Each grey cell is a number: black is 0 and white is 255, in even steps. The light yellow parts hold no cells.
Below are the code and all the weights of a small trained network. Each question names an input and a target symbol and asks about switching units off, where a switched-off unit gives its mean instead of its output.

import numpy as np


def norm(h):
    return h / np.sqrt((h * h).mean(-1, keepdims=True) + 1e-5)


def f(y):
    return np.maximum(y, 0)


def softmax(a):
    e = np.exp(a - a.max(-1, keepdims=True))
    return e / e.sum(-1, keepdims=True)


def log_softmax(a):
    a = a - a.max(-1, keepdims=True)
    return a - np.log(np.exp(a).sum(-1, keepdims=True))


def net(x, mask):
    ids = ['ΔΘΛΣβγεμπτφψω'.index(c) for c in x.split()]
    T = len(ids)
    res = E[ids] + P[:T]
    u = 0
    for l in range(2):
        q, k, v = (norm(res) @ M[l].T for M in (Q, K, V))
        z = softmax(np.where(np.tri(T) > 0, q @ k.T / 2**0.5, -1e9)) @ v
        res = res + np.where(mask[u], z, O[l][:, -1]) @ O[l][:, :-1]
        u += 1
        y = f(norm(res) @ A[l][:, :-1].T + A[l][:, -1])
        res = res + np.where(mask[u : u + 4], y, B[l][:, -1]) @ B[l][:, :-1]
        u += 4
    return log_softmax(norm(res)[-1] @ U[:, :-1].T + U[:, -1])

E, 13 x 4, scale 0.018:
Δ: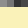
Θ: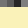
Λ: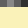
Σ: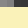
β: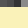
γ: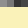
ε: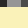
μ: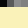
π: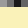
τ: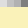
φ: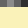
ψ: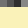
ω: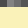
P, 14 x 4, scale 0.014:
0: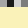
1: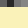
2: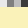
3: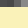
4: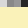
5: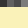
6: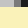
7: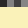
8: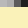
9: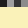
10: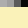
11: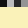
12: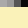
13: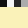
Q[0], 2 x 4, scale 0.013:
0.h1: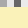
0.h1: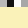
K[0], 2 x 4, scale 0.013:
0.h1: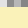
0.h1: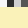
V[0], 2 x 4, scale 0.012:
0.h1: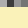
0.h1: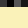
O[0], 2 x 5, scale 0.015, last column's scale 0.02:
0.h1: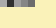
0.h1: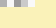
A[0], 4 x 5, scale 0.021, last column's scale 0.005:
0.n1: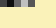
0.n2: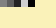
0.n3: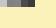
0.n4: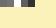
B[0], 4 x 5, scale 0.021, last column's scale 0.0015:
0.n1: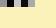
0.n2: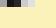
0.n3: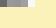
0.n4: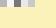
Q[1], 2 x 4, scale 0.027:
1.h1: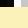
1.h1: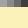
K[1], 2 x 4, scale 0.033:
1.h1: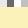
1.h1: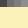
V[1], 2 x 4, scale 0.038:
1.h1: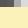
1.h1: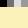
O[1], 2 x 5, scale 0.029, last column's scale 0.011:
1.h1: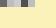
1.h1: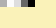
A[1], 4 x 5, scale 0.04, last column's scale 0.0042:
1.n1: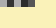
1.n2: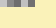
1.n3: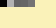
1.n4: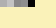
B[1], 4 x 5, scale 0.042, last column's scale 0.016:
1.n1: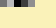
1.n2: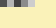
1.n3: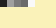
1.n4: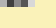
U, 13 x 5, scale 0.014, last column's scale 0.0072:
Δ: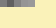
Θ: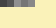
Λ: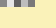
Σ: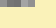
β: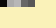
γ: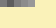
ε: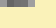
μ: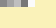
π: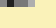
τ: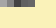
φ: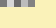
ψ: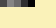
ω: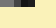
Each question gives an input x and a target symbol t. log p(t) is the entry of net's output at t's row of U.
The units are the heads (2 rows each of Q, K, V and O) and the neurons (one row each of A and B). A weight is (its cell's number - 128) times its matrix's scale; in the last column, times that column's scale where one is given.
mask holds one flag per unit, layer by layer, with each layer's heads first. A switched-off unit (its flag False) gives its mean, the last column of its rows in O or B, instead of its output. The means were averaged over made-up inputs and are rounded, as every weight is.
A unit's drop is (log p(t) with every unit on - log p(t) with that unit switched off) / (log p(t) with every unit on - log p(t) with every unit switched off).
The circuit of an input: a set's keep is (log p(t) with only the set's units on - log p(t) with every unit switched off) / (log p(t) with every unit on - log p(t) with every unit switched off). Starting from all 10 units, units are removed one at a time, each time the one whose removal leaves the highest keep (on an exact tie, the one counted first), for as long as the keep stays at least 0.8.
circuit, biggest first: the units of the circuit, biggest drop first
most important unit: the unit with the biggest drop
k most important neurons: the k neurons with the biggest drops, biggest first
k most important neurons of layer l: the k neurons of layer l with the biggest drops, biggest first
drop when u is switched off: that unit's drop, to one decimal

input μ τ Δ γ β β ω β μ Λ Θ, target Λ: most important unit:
1.h1
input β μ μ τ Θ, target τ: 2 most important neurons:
1.n4, 1.n2
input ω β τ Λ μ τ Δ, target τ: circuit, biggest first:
1.n4, 0.h1, 1.n2, 1.n3
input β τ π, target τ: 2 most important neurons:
1.n4, 0.n1
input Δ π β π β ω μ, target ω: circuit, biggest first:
1.n4, 1.h1
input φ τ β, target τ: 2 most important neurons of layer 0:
0.n1, 0.n3
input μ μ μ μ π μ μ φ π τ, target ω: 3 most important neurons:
1.n1, 0.n1, 0.n4
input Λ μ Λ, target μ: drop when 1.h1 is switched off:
1.3
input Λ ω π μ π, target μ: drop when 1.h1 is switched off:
1.1
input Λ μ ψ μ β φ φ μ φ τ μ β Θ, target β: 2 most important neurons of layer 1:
1.n3, 1.n4
